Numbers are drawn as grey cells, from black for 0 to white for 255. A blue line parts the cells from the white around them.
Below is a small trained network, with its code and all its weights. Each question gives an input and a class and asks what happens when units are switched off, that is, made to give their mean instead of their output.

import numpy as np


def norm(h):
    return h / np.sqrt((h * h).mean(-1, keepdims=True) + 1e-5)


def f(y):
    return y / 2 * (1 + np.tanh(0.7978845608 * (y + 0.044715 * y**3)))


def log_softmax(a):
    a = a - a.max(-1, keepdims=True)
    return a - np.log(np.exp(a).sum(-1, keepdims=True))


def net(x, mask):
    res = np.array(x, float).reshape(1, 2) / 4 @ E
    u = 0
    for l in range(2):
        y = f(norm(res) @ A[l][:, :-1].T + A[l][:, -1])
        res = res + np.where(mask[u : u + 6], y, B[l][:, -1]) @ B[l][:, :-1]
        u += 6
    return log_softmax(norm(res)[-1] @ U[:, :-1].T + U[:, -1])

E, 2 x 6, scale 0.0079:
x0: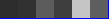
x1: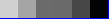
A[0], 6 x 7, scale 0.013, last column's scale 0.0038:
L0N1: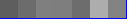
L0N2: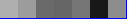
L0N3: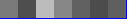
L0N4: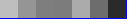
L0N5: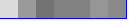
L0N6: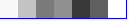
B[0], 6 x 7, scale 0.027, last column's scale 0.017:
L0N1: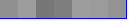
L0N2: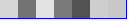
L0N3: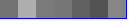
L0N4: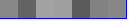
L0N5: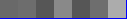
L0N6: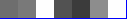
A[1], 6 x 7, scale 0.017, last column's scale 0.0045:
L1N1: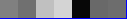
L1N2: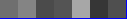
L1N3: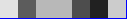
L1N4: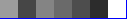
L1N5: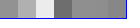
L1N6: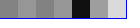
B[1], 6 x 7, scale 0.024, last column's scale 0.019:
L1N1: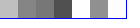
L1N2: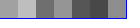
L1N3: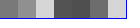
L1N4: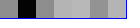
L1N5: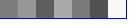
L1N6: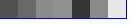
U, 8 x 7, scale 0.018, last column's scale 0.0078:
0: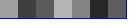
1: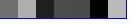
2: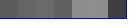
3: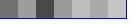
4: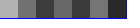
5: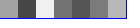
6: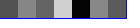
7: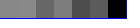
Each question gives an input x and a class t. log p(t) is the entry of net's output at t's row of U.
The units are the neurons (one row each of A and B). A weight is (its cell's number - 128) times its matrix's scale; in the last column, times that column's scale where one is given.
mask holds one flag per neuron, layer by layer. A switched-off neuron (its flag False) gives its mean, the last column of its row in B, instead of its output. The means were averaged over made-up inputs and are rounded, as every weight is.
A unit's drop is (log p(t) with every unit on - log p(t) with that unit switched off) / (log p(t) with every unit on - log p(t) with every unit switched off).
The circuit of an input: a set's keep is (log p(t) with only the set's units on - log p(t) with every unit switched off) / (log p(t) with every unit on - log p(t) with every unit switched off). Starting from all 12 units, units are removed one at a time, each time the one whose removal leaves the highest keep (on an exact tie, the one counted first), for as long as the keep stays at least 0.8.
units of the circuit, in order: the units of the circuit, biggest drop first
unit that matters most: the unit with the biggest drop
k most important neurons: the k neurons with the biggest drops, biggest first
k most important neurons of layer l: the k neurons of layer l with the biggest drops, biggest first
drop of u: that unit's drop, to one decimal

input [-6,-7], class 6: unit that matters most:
L1N1
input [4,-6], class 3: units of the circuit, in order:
[L0N6; L1N3]
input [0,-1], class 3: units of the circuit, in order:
[L0N6; L0N2; L1N3]
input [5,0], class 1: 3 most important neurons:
[L0N6; L0N2; L0N5]
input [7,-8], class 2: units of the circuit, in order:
[L0N2; L0N6]
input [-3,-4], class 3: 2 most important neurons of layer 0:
[L0N6; L0N2]
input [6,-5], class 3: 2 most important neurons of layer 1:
[L1N3; L1N6]
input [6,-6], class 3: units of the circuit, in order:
[L0N6; L1N3]
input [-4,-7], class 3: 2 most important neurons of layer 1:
[L1N6; L1N3]
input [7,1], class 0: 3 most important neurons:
[L0N6; L0N2; L1N3]
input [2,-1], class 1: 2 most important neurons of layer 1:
[L1N4; L1N2]
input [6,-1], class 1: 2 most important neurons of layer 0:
[L0N6; L0N2]
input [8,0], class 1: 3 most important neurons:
[L0N6; L0N2; L1N2]
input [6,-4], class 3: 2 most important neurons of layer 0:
[L0N6; L0N5]
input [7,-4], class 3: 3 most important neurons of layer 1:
[L1N6; L1N3; L1N5]
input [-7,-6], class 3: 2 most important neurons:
[L0N6; L0N2]
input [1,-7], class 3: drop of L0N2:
0.2
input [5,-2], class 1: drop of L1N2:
0.3
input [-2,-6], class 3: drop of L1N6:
0.4
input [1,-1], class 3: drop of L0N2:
0.6
